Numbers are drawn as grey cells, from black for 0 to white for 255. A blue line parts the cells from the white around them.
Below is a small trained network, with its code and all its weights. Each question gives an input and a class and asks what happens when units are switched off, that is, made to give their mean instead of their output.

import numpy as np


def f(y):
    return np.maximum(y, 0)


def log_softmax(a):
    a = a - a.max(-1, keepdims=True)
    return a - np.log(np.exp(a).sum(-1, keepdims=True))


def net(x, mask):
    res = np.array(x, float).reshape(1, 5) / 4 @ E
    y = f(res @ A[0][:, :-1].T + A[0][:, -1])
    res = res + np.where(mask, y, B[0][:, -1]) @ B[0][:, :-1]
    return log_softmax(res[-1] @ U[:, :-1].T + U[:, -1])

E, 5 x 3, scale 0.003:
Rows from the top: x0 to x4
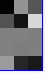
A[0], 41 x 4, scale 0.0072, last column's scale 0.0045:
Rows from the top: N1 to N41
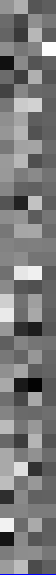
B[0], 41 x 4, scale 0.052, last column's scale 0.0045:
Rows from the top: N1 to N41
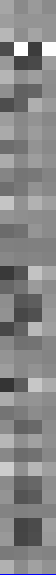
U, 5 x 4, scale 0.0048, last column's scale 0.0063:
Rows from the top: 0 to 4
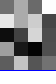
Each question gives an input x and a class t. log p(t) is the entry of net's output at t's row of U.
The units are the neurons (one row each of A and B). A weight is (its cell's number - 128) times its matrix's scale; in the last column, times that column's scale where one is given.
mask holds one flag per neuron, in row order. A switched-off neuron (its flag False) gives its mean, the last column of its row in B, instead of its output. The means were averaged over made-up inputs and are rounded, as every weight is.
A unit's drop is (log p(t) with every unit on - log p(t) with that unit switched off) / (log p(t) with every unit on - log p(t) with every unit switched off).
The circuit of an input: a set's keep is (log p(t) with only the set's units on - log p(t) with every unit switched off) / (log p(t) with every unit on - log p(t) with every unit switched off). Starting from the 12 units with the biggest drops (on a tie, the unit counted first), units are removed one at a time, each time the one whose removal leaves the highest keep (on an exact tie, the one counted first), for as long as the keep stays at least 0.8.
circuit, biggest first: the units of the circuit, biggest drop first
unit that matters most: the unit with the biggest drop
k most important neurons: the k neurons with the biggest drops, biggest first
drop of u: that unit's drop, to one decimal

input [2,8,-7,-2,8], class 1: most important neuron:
[N15]
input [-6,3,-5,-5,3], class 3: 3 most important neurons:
[N38, N23, N22]
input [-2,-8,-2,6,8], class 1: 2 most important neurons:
[N34, N41]
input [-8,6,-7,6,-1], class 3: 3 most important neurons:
[N38, N23, N22]
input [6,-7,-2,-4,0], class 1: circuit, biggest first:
[N34, N41]
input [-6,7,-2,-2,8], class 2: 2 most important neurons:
[N28, N24]
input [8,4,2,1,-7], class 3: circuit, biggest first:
[N5, N39]
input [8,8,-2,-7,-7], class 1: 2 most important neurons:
[N15, N3]
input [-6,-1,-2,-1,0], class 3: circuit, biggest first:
[N38, N23, N22]
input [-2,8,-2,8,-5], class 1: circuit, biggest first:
[N15, N3]
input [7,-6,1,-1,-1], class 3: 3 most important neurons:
[N5, N39, N36]
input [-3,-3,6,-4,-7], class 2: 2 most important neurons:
[N20, N8]
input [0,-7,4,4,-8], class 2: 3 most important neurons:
[N20, N8, N15]
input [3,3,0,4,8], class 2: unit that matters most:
N28
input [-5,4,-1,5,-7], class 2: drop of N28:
-0.2
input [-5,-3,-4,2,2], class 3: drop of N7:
-0.1
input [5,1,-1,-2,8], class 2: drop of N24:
0.2
